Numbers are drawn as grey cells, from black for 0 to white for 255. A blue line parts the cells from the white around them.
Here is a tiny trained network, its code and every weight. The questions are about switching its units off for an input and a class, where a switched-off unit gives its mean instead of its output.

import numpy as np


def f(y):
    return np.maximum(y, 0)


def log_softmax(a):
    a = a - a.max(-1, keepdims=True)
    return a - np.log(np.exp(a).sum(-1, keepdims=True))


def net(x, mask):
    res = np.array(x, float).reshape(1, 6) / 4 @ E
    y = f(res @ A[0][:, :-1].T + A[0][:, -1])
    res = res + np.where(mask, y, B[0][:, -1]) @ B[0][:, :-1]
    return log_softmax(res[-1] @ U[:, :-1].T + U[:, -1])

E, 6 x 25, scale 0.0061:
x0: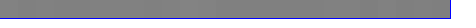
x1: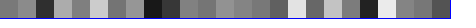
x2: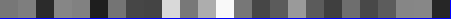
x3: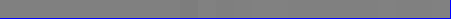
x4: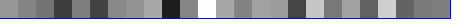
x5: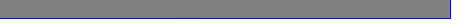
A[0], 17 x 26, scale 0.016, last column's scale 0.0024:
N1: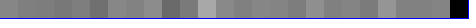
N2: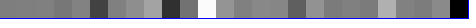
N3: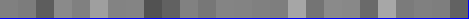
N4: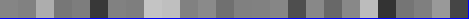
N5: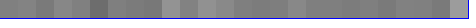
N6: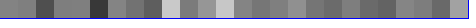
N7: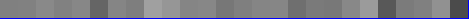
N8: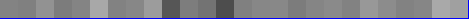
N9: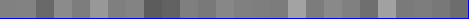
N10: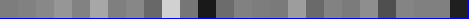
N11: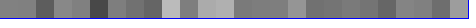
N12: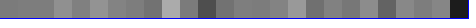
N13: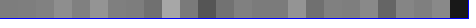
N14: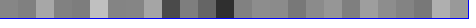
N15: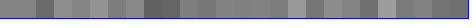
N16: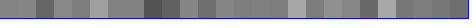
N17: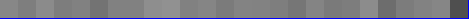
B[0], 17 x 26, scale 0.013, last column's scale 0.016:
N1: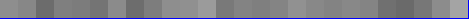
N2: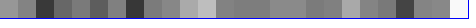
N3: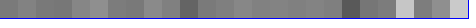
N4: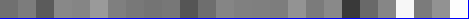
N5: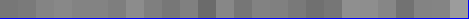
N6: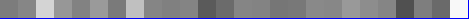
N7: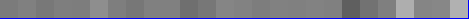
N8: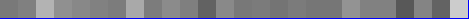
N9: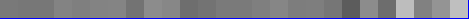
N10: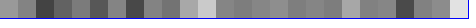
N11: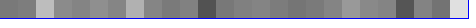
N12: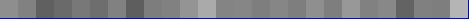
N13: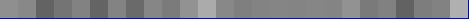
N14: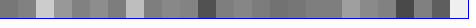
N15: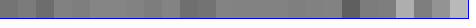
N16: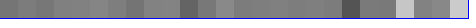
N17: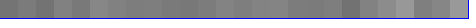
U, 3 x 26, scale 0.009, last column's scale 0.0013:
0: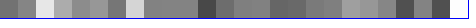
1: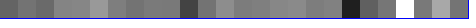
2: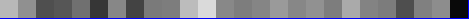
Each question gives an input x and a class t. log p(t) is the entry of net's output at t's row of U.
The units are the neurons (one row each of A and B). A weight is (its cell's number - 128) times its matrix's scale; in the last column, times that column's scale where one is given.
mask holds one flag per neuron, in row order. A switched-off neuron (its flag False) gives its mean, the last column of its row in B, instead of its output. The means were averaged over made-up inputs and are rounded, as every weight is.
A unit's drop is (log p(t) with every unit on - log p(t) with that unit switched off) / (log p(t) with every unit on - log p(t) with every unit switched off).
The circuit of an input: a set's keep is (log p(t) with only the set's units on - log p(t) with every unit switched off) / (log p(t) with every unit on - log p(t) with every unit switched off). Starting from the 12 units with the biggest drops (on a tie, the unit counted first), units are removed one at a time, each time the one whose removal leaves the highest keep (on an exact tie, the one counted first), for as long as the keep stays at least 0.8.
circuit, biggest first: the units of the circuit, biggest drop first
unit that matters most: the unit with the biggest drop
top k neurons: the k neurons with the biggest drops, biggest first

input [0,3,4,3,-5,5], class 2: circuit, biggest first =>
(N10)
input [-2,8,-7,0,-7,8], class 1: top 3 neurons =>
(N16, N3, N6)
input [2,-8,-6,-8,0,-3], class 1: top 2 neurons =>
(N4, N6)
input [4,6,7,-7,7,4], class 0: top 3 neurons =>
(N6, N11, N10)
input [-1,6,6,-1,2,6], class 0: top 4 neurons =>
(N6, N4, N11, N7)
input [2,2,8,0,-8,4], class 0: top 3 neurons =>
(N6, N11, N2)
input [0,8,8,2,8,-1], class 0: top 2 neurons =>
(N6, N11)
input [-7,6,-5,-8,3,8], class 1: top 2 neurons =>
(N6, N16)
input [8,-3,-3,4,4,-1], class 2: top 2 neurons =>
(N2, N6)
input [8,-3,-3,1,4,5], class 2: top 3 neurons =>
(N2, N6, N11)
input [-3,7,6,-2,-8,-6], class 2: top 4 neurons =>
(N10, N4, N12, N13)
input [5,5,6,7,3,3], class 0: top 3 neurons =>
(N6, N4, N11)
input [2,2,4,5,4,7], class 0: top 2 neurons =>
(N10, N6)
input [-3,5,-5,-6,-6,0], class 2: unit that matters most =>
N10
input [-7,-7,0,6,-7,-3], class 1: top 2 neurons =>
(N4, N2)
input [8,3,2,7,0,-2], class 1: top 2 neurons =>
(N14, N8)
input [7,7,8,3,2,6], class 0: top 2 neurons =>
(N6, N11)
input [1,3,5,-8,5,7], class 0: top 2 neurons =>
(N6, N10)
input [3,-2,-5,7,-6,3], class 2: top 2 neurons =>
(N10, N6)
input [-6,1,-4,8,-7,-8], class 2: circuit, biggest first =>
(N10)
